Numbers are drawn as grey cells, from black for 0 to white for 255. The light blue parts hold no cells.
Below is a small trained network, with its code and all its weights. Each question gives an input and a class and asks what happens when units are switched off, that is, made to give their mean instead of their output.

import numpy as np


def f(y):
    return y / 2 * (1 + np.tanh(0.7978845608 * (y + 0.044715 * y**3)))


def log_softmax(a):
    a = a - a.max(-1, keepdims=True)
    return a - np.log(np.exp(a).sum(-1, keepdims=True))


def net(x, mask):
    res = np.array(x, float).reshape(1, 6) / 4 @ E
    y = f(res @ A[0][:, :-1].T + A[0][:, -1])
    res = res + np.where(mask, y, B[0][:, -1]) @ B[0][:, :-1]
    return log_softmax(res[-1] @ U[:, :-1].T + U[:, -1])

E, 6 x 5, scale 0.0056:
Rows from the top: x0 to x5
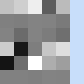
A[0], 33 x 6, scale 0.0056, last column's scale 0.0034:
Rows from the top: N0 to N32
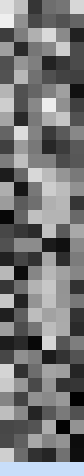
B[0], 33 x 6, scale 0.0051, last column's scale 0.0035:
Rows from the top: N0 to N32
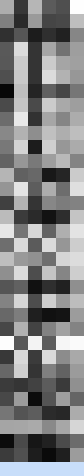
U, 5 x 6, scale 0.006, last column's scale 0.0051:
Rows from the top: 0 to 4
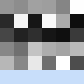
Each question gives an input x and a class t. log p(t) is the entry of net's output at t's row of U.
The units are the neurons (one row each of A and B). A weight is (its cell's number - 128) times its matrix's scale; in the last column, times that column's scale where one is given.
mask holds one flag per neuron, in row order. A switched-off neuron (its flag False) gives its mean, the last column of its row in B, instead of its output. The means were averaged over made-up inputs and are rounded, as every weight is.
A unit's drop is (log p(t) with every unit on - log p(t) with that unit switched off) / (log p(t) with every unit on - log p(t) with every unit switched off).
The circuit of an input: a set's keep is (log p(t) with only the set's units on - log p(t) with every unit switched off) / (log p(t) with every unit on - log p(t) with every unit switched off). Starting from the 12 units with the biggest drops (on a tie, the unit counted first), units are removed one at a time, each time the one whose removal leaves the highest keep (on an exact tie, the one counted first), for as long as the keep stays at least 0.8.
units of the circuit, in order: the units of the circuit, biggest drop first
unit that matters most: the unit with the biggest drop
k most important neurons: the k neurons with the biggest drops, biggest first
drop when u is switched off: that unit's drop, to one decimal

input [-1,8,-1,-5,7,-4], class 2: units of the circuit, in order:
(N15 N12 N22)
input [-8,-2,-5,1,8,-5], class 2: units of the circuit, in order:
(N15 N22)
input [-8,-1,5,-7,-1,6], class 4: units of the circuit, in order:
(N24 N18)
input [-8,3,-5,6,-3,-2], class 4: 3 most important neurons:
(N24 N16 N18)
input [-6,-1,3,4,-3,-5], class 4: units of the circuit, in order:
(N24 N16)
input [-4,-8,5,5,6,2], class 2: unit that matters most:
N15
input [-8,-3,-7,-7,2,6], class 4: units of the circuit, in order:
(N24 N18)
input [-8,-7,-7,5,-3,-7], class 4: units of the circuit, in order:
(N24 N16)
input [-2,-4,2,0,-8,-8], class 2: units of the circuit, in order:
(N32 N29)
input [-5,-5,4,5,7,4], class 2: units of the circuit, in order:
(N15 N22)
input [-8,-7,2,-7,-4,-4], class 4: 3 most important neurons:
(N24 N16 N18)
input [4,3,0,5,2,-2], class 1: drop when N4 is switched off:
-0.1
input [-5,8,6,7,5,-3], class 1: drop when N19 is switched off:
0.3
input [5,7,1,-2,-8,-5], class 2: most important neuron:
(N32)
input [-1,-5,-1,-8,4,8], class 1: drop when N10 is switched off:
0.1
